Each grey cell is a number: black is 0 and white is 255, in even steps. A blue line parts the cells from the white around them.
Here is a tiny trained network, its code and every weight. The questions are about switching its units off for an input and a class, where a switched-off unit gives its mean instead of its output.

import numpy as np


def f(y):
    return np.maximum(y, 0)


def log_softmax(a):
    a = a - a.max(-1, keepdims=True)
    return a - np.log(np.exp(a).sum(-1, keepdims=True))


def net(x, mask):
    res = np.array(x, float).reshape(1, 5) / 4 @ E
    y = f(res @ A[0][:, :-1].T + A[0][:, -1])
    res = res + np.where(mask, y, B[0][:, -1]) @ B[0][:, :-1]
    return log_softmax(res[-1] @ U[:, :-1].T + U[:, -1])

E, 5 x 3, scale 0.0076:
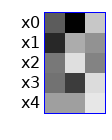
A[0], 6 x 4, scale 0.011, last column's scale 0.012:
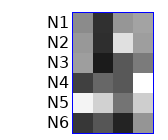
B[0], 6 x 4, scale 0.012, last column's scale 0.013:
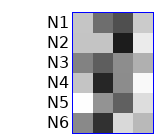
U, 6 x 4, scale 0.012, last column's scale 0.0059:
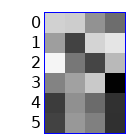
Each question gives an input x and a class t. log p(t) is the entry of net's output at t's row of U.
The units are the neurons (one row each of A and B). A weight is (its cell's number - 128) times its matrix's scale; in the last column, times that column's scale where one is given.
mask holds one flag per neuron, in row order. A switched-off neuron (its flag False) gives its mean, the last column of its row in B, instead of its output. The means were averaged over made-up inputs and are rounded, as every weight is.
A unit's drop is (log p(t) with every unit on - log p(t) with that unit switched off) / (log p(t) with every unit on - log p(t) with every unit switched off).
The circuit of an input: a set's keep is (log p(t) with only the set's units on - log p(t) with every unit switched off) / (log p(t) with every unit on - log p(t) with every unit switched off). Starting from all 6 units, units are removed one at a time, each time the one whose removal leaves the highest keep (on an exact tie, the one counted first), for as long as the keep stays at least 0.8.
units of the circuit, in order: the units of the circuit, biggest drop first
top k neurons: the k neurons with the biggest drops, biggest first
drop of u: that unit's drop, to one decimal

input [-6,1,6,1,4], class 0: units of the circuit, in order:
(N4)
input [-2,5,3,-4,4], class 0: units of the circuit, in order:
(N1; N2)
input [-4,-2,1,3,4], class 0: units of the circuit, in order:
(N4; N1)
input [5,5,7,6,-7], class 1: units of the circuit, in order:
(N5; N6)
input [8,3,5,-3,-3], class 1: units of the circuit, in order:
(N5; N2)
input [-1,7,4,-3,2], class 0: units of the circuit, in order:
(N1; N2)
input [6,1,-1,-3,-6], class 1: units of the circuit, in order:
(N6; N5)
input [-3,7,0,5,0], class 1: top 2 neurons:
(N2; N5)
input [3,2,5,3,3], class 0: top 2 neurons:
(N5; N4)
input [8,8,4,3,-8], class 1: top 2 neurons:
(N6; N5)
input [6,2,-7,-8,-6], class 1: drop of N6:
0.1
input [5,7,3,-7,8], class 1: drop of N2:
0.9
